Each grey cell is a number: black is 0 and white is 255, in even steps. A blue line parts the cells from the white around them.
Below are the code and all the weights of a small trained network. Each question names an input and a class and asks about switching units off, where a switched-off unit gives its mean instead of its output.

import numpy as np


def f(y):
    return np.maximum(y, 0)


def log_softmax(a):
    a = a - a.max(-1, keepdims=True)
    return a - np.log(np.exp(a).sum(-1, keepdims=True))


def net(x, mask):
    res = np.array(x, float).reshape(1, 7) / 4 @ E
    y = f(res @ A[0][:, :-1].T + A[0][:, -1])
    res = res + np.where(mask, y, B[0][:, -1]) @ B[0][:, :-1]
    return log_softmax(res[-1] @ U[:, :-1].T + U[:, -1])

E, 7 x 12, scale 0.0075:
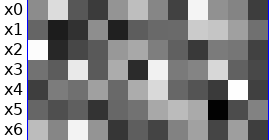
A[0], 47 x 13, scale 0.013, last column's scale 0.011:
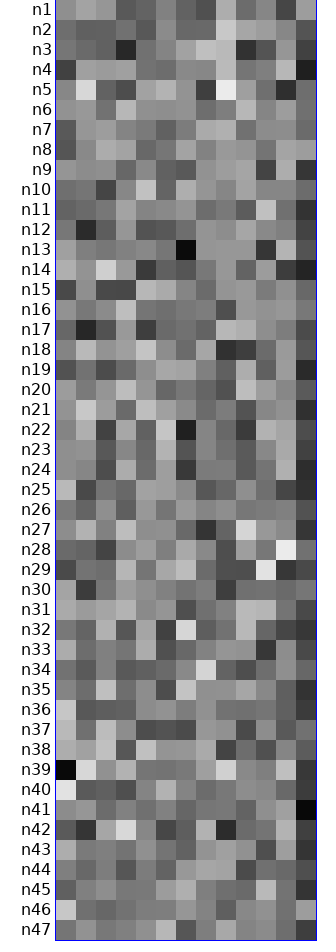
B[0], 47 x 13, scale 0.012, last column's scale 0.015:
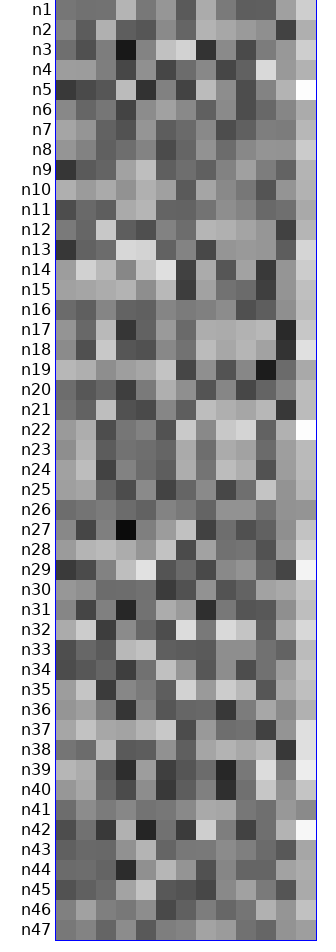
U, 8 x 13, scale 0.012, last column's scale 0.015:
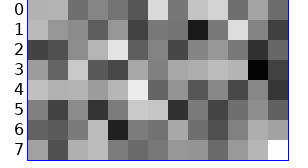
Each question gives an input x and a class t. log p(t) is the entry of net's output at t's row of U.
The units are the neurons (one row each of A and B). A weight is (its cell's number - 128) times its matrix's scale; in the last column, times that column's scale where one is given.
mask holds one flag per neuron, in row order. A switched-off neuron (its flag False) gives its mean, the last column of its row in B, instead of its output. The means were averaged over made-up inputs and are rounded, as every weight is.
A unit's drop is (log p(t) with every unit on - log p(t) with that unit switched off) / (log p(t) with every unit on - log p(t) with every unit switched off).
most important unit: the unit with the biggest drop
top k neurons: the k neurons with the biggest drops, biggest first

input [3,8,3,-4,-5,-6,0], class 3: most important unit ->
n17
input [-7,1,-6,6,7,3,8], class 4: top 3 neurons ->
(n14 n37 n5)
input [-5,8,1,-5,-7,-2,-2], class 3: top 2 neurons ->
(n17 n12)
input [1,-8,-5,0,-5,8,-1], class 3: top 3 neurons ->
(n38 n18 n21)
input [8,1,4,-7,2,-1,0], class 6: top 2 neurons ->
(n5 n32)
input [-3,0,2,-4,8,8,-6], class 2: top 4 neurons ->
(n29 n45 n11 n27)
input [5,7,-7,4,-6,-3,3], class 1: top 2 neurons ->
(n39 n4)
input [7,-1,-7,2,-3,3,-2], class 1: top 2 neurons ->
(n39 n42)
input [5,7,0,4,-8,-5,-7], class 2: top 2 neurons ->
(n13 n9)
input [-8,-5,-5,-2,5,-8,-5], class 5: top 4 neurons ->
(n27 n20 n5 n6)
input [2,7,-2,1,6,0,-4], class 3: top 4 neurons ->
(n17 n2 n13 n12)
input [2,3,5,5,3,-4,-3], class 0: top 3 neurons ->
(n32 n39 n35)
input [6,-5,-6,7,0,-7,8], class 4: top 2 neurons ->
(n14 n22)
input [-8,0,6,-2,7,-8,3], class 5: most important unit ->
n20
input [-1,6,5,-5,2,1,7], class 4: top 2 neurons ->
(n37 n14)
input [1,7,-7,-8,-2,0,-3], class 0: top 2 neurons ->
(n22 n24)
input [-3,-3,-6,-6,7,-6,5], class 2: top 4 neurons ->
(n29 n32 n11 n45)
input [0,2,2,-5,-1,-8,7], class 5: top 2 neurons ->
(n31 n27)
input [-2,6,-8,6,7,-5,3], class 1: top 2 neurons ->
(n39 n4)
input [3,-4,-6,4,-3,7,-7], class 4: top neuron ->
(n15)
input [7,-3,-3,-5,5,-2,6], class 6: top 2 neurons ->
(n5 n1)
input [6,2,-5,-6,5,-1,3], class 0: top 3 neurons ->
(n22 n42 n23)
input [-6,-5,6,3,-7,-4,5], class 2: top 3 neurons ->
(n13 n33 n39)
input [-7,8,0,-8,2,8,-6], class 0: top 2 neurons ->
(n22 n24)
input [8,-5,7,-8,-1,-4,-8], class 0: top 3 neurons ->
(n22 n23 n24)
